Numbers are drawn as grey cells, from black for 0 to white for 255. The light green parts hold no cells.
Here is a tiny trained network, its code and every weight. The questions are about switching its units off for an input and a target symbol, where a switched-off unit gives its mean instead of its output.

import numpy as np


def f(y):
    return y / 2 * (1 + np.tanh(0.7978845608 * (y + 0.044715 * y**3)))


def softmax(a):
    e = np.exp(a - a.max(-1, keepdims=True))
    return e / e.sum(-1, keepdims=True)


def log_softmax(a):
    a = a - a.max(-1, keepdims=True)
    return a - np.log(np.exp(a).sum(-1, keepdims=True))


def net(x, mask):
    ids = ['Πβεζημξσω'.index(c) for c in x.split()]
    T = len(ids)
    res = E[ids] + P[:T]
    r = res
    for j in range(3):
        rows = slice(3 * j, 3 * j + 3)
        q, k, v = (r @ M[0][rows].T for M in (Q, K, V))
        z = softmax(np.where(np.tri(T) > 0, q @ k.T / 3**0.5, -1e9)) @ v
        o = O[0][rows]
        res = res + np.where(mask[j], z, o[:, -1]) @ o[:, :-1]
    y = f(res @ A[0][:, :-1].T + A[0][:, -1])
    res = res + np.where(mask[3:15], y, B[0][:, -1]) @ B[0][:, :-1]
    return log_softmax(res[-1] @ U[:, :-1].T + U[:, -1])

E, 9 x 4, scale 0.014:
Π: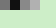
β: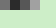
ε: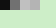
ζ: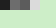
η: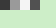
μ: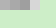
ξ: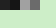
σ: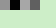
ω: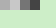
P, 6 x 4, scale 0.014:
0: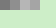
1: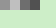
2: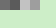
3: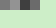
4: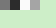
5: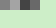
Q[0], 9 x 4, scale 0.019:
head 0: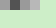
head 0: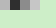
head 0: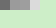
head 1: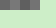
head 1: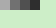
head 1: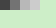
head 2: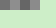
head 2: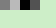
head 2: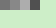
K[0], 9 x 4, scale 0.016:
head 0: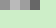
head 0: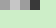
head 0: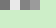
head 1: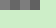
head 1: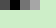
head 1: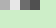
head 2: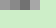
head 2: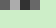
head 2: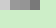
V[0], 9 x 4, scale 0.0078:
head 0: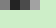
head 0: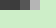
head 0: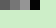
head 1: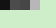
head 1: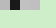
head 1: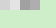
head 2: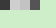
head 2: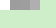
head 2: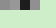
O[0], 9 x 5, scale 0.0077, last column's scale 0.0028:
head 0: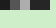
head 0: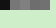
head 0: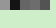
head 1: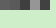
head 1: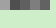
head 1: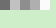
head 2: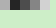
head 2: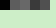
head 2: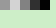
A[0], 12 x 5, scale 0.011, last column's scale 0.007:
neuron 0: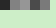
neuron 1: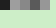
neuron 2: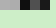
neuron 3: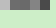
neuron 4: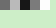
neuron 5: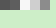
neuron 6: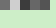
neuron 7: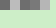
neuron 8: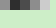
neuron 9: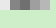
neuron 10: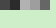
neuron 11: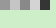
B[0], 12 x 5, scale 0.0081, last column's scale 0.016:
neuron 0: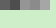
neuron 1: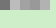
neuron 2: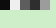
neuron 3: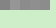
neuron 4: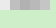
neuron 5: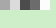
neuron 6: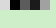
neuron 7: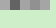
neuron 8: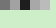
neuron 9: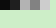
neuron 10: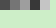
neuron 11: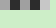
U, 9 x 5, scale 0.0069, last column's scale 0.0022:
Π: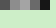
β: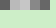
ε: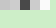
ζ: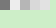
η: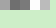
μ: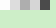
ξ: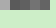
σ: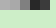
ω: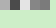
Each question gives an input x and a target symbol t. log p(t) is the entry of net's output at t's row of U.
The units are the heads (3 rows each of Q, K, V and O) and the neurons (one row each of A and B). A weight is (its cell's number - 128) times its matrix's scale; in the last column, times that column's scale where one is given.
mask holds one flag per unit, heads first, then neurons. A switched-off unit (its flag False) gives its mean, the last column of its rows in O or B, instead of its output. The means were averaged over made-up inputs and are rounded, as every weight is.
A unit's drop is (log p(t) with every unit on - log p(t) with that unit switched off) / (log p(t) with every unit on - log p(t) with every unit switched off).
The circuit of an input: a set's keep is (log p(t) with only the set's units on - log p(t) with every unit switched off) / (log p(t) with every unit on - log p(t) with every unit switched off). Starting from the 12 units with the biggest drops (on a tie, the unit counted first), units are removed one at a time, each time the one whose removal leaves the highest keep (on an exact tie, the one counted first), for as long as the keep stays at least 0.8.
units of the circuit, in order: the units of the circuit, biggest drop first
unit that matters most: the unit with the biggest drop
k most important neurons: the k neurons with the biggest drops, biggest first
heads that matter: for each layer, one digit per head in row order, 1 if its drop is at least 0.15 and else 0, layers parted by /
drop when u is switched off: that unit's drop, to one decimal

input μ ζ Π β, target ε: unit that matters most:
head 1
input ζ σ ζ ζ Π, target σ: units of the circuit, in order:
[neuron 10; neuron 5]
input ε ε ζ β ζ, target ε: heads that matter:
000
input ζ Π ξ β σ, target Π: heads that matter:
101
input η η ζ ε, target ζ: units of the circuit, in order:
[head 0; neuron 11; neuron 1]
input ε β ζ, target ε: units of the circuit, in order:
[head 2; neuron 5; neuron 8]
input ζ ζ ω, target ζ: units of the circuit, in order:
[neuron 11; neuron 6]
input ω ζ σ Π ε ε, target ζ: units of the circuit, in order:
[head 0; neuron 1; neuron 11]
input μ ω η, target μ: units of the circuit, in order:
[head 0; neuron 9]
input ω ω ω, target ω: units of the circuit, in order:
[head 0; neuron 5; neuron 9]
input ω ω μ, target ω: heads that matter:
110
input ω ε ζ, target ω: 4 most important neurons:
[neuron 11; neuron 9; neuron 8; neuron 4]
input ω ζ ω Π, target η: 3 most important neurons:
[neuron 9; neuron 5; neuron 10]
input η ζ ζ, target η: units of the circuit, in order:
[head 0; head 2]
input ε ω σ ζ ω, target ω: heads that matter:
110
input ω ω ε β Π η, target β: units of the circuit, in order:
[head 0; neuron 1]
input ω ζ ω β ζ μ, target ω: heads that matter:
000
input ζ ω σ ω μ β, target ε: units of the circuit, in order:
[neuron 8; head 1; neuron 11]
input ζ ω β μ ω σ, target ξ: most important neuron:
[neuron 5]
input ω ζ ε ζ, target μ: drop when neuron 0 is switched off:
0.0
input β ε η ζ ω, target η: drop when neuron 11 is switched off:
0.2
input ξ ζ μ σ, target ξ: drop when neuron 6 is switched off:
-0.1
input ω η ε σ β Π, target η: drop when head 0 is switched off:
0.2
